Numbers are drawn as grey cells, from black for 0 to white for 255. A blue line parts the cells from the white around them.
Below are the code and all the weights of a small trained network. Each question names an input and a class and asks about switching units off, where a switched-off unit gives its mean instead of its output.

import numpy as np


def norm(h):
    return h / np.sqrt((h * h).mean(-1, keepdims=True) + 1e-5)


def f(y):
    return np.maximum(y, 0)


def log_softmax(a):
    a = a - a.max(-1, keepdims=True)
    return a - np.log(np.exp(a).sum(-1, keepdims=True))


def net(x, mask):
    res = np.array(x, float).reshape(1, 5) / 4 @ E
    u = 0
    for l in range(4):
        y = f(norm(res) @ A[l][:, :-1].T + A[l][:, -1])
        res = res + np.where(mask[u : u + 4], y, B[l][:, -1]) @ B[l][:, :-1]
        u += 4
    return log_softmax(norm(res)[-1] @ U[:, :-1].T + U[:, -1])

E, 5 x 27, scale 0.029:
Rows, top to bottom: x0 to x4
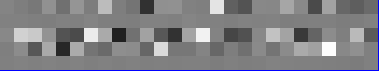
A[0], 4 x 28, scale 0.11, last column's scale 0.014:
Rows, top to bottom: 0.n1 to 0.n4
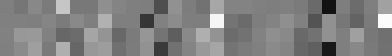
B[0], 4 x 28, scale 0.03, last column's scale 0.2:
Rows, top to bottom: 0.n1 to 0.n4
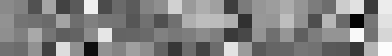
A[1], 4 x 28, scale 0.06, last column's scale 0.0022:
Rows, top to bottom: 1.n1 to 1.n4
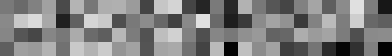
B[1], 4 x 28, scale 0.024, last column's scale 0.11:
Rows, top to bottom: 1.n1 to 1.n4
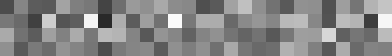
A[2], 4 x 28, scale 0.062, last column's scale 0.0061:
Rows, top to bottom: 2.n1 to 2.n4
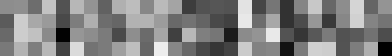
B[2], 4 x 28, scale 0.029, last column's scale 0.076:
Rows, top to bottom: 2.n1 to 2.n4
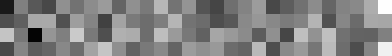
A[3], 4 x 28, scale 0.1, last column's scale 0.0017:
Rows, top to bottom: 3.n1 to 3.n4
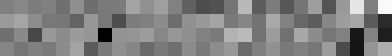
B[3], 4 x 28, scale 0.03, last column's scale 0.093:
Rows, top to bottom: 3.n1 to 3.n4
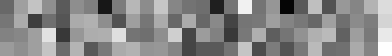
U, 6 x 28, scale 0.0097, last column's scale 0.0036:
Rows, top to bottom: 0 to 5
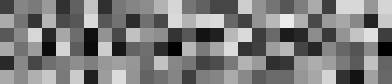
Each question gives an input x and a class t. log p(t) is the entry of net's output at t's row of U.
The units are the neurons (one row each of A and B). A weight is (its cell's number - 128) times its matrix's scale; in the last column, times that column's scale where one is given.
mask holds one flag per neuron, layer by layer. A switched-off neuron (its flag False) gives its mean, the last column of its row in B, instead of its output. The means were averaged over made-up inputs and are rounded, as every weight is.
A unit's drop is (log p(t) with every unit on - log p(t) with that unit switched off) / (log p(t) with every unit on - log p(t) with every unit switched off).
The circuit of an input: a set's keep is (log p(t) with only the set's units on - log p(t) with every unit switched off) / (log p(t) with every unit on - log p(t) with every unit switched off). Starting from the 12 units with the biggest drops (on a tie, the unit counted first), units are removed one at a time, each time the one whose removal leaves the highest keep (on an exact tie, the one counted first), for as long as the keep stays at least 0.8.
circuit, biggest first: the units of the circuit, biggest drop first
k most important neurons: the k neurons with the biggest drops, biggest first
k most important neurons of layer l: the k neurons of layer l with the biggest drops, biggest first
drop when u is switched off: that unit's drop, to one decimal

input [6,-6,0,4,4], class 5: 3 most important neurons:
[0.n1; 0.n3; 3.n4]
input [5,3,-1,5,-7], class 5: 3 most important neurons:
[0.n1; 0.n3; 3.n4]
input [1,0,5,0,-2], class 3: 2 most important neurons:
[0.n1; 0.n4]
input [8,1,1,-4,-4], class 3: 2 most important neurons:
[0.n4; 1.n2]
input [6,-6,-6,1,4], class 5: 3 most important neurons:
[0.n3; 0.n1; 3.n4]
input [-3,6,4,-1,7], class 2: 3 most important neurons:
[0.n4; 0.n2; 0.n1]
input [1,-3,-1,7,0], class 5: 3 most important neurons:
[0.n3; 0.n1; 1.n2]
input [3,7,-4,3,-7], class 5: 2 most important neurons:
[0.n3; 0.n1]
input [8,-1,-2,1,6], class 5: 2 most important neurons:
[0.n1; 0.n3]
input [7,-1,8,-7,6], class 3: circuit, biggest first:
[0.n4]
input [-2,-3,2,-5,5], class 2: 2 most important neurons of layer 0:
[0.n4; 0.n2]
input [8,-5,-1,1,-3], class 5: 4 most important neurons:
[0.n1; 0.n3; 3.n4; 1.n2]
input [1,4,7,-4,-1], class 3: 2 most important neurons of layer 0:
[0.n4; 0.n3]
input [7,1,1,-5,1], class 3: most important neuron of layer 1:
[1.n2]
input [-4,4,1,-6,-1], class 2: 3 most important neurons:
[0.n4; 0.n2; 1.n2]
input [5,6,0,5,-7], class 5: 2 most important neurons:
[0.n1; 0.n3]
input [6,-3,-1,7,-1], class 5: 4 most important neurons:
[0.n1; 0.n3; 3.n4; 1.n2]
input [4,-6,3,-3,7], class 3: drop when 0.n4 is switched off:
0.6
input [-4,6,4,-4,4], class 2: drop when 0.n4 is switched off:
0.8
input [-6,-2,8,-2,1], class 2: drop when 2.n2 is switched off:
0.0
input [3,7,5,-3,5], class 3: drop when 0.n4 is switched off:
0.7
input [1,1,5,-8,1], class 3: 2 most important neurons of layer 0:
[0.n4; 0.n1]
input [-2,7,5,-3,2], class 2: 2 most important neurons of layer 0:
[0.n4; 0.n2]
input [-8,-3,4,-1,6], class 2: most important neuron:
[0.n1]
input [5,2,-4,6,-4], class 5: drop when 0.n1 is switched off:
1.3
